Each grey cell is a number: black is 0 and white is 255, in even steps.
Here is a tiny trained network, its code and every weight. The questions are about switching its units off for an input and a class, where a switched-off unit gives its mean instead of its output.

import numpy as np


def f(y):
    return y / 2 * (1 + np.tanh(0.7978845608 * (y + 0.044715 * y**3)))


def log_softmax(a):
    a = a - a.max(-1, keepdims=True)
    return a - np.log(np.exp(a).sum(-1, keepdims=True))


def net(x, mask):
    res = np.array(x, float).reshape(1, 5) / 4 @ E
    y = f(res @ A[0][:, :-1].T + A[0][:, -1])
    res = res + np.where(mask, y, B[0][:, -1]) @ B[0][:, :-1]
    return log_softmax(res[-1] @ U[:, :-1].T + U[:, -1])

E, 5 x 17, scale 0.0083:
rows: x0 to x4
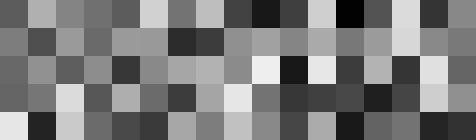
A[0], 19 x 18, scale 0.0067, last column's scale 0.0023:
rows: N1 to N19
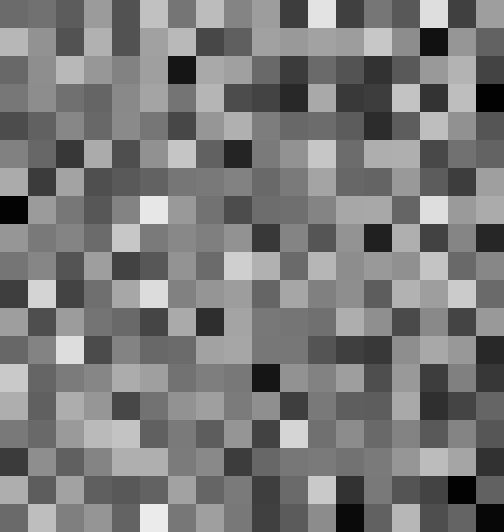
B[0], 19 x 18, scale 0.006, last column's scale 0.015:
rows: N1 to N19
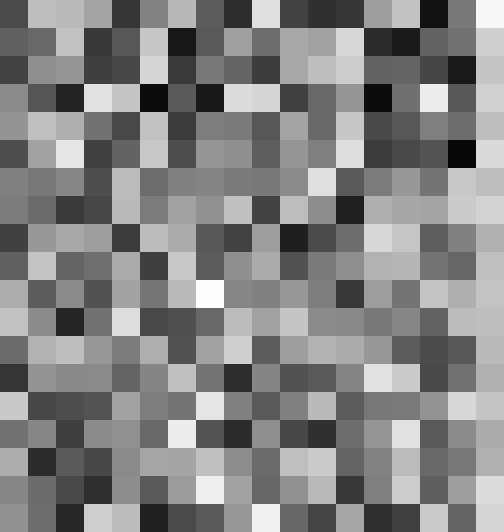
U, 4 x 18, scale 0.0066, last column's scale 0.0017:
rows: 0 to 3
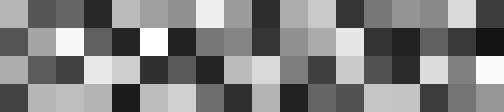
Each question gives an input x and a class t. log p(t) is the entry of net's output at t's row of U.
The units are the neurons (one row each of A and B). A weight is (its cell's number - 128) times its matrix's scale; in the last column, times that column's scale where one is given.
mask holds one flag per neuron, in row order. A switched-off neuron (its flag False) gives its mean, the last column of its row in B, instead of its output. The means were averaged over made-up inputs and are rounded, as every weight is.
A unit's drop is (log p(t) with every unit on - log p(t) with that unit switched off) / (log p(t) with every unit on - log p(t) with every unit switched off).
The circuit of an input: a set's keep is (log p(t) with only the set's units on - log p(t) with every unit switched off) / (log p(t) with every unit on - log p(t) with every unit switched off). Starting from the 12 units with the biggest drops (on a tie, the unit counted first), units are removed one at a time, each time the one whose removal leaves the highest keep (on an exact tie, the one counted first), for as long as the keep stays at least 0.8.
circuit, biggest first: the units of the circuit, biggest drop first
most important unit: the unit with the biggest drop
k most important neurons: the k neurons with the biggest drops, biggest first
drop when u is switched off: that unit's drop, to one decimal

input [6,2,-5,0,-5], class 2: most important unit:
N4
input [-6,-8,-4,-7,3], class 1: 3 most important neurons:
(N2 N4 N19)
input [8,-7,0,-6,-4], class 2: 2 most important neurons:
(N4 N19)
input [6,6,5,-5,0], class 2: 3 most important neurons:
(N19 N4 N3)
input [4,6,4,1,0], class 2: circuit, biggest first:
(N19 N4)
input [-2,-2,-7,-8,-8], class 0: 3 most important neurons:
(N11 N8 N1)
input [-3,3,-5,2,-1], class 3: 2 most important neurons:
(N4 N19)
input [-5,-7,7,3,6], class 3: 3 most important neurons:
(N1 N8 N10)
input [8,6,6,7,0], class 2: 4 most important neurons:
(N4 N19 N6 N2)
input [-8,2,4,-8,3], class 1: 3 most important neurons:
(N2 N6 N4)
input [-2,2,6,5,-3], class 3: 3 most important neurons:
(N1 N2 N6)
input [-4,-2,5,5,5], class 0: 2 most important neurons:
(N12 N6)
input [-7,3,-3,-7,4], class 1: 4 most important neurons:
(N2 N4 N19 N6)
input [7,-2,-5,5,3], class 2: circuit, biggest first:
(N4)
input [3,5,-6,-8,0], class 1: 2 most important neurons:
(N2 N6)
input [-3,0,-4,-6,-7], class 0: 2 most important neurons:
(N11 N8)
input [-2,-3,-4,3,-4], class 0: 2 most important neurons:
(N1 N11)
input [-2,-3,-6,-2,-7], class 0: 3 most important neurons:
(N1 N11 N8)
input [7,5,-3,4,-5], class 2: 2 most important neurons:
(N4 N19)
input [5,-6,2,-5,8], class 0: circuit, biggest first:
(N15)
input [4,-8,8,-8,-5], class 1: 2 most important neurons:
(N6 N2)
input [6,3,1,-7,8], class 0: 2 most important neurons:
(N18 N15)
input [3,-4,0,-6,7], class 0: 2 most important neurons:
(N18 N15)
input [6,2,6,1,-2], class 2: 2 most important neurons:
(N19 N4)
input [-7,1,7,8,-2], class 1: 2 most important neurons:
(N5 N3)
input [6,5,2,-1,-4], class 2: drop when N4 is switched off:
0.3
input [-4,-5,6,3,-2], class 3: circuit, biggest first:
(N1)
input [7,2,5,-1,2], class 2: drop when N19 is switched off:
0.5
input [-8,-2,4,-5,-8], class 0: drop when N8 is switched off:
0.5
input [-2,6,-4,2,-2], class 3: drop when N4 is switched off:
0.2
